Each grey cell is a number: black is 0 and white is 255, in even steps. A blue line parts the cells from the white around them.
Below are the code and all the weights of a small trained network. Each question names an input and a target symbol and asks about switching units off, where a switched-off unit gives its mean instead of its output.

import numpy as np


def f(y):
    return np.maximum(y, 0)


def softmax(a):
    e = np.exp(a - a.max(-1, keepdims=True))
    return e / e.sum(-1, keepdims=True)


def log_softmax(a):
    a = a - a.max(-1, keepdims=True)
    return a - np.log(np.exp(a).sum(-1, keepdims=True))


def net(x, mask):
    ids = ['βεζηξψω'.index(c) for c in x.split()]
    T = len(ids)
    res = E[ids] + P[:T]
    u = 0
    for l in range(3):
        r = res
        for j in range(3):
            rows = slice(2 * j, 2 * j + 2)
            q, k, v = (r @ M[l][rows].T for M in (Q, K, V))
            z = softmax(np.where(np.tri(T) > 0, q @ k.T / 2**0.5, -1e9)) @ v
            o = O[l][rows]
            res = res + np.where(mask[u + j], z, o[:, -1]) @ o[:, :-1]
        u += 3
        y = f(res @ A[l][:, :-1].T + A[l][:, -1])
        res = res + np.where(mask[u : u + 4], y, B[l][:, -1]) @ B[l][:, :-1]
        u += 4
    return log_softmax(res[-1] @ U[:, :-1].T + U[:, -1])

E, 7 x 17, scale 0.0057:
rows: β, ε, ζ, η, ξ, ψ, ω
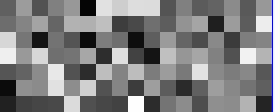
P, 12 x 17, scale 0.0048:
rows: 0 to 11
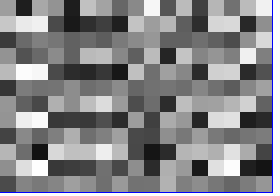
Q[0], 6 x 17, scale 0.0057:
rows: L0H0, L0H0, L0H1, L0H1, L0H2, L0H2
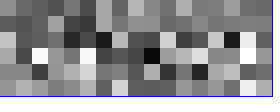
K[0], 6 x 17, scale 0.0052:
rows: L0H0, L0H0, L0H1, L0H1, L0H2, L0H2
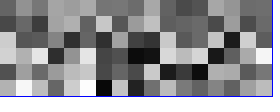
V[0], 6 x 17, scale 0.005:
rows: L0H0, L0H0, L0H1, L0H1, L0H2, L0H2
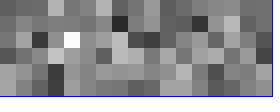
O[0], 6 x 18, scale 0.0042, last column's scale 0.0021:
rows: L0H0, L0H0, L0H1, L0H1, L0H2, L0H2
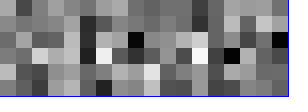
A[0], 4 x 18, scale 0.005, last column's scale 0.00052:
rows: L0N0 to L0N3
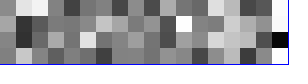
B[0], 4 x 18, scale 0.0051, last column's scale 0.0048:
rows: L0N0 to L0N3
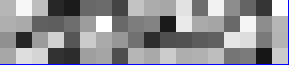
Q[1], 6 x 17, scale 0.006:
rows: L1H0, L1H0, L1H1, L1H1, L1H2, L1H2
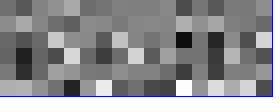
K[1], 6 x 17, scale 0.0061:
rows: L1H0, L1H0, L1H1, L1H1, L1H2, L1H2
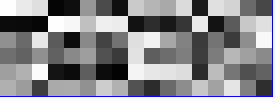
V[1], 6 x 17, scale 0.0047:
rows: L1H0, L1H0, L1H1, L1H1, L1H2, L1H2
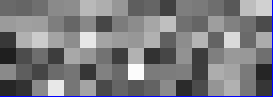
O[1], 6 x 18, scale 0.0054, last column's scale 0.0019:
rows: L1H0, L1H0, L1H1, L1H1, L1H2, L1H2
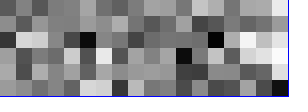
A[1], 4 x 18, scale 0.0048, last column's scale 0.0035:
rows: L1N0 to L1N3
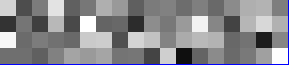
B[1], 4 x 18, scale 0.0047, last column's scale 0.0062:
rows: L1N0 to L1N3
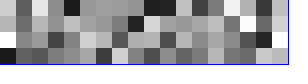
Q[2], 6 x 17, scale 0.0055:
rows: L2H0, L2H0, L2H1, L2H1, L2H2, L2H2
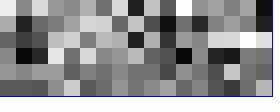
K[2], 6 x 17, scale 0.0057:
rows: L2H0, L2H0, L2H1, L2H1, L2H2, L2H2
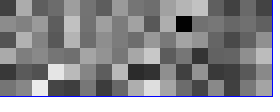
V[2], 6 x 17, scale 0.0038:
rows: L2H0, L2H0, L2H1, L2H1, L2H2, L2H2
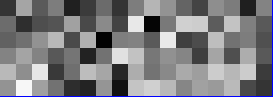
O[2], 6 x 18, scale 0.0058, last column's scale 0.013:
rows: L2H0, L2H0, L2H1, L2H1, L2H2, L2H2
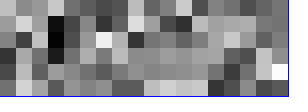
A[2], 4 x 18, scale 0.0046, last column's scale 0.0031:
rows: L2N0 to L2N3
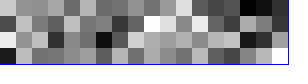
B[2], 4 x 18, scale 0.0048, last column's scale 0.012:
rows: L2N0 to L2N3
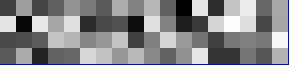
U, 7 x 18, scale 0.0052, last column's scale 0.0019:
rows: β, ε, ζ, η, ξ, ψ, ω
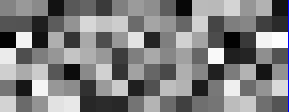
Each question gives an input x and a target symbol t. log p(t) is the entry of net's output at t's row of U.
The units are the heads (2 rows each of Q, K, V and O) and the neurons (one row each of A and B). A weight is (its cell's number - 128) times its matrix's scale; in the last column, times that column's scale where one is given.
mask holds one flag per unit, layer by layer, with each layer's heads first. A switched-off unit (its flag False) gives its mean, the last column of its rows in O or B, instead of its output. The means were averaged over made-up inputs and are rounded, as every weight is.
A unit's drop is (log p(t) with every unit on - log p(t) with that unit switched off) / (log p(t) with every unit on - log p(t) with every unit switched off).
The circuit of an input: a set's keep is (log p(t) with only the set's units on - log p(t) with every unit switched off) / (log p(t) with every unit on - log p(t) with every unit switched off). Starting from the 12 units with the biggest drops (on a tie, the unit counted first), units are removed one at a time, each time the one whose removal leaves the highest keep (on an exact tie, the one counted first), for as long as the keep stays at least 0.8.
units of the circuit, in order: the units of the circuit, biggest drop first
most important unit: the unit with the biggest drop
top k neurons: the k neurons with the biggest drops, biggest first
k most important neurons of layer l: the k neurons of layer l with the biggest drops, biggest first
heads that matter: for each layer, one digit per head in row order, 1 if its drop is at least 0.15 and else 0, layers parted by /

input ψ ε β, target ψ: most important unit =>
L0N3
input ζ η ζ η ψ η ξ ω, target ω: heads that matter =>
000 / 100 / 011
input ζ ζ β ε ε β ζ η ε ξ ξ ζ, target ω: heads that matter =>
010 / 000 / 001
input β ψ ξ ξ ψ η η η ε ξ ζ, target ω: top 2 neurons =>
[L0N1; L2N1]
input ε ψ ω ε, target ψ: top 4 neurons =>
[L1N0; L1N2; L0N0; L1N1]
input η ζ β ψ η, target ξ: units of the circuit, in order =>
[L1H2; L0N0]
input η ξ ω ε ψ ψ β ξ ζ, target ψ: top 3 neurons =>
[L0N1; L0N3; L0N0]
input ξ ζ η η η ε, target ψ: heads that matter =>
001 / 101 / 001
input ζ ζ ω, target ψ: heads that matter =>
010 / 101 / 000
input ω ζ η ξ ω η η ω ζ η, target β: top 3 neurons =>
[L0N0; L0N3; L2N2]
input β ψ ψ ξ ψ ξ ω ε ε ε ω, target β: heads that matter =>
010 / 111 / 100
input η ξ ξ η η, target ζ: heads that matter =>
000 / 001 / 001
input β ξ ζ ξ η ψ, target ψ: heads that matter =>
010 / 101 / 001
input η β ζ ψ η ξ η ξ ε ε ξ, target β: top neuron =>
[L0N1]
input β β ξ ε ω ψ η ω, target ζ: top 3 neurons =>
[L1N1; L2N2; L2N1]
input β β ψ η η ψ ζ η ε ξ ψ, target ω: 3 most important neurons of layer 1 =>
[L1N0; L1N2; L1N3]
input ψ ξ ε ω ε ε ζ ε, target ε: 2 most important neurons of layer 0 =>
[L0N3; L0N0]
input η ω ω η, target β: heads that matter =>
000 / 000 / 111
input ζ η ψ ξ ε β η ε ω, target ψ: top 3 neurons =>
[L0N1; L0N0; L0N3]
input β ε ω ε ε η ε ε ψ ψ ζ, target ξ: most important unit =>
L1H2
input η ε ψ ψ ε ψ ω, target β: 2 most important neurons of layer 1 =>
[L1N3; L1N1]
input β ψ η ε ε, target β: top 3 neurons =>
[L0N1; L2N1; L1N1]
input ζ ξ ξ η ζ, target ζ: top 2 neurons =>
[L1N1; L2N1]
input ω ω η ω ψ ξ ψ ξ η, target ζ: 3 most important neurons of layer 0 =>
[L0N1; L0N3; L0N0]
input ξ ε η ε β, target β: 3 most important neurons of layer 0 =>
[L0N1; L0N2; L0N0]
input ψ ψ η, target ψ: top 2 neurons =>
[L0N1; L0N3]
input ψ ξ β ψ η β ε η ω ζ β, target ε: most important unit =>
L2N2
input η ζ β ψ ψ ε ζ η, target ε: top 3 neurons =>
[L2N2; L2N0; L1N2]
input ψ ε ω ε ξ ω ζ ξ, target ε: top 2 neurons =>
[L2N2; L2N0]
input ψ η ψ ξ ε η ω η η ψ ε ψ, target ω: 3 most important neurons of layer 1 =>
[L1N0; L1N2; L1N1]
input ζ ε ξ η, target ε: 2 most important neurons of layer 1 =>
[L1N1; L1N2]
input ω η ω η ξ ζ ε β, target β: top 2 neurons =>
[L0N1; L2N1]
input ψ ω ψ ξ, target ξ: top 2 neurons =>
[L2N2; L1N0]
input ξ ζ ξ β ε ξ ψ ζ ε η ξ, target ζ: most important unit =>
L2H2
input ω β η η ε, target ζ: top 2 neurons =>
[L1N1; L2N2]
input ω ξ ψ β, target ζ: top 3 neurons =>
[L0N1; L2N1; L0N0]
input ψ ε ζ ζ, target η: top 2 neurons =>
[L0N0; L0N3]
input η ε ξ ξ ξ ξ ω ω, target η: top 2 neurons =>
[L1N2; L0N0]
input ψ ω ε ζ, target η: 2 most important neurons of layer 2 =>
[L2N0; L2N3]
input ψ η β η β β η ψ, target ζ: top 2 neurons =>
[L1N1; L2N1]
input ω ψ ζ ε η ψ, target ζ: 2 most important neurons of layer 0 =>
[L0N1; L0N3]
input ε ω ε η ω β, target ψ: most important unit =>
L1H0
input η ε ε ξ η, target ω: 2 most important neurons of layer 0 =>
[L0N1; L0N2]
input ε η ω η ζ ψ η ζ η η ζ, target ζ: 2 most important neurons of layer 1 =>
[L1N1; L1N0]
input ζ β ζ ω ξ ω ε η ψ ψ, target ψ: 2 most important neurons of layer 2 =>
[L2N3; L2N0]
